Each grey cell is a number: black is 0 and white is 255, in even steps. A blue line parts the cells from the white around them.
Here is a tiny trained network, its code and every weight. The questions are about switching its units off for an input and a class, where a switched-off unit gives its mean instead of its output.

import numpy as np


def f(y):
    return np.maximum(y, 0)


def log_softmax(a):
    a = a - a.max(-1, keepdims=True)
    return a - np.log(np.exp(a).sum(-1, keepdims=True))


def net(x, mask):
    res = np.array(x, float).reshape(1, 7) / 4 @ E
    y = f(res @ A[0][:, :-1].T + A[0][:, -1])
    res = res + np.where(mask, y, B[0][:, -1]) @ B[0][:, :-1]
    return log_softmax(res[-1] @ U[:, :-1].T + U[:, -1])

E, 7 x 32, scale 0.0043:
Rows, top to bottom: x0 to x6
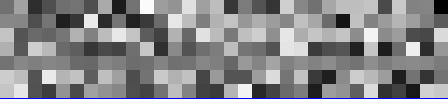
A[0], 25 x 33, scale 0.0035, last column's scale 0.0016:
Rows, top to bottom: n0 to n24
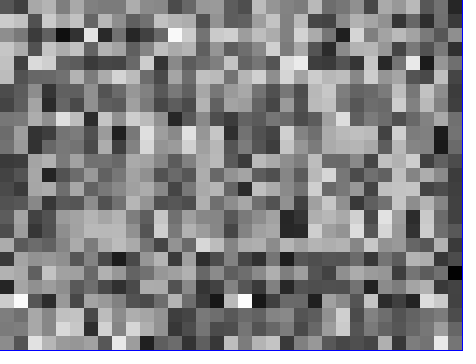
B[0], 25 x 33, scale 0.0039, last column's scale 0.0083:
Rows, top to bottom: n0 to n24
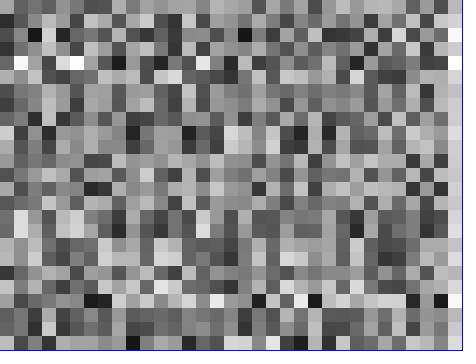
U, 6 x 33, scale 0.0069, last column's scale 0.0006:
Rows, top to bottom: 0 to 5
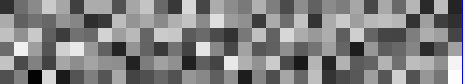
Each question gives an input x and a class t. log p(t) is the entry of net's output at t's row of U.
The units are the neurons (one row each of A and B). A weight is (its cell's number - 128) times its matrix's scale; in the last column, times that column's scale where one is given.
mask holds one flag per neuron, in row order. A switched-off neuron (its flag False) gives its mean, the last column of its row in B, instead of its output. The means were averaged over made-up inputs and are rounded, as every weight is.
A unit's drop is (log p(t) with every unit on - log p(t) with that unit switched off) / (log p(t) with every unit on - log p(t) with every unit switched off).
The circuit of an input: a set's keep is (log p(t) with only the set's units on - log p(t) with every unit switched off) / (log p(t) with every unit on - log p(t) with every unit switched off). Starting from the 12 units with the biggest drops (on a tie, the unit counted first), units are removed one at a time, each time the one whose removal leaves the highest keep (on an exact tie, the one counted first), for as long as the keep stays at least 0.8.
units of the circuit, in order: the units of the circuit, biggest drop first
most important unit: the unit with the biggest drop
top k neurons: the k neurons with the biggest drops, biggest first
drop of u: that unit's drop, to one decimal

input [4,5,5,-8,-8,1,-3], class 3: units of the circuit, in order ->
[n16]
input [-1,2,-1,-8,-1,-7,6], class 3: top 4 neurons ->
[n16; n15; n1; n3]
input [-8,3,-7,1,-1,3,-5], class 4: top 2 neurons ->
[n24; n5]
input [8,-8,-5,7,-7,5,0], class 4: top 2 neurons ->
[n9; n10]
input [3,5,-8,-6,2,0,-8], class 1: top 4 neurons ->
[n13; n11; n0; n5]
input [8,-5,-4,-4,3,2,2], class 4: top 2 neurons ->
[n9; n10]
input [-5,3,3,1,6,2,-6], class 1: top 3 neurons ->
[n13; n11; n9]
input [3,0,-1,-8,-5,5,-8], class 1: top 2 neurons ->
[n13; n11]
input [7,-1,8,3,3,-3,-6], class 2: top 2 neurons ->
[n5; n17]
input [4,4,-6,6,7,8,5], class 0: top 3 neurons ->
[n1; n3; n19]
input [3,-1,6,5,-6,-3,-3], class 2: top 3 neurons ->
[n5; n17; n16]
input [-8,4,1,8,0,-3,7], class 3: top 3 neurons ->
[n4; n9; n13]
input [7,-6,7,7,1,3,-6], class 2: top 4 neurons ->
[n5; n17; n21; n16]
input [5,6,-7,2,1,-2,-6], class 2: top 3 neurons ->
[n18; n20; n21]
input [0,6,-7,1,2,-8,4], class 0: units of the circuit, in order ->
[n7]
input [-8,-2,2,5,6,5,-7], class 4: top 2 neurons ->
[n24; n21]
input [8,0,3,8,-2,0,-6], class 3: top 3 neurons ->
[n4; n21; n24]
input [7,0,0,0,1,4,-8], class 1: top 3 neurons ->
[n13; n11; n24]
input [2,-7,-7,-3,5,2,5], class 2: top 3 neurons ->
[n18; n20; n2]
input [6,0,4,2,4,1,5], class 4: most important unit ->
n9
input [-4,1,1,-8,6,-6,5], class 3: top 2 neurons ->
[n16; n15]
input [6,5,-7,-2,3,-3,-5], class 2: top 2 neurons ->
[n20; n18]
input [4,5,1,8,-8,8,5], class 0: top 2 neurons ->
[n1; n3]
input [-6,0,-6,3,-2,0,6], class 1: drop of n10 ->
0.1
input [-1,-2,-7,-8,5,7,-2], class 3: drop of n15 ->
1.4
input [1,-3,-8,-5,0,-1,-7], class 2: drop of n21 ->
0.5
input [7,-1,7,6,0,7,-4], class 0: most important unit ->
n1
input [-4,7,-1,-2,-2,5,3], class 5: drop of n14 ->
0.1
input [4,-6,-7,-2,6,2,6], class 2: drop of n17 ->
-0.1
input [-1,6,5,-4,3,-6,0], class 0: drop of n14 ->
0.3
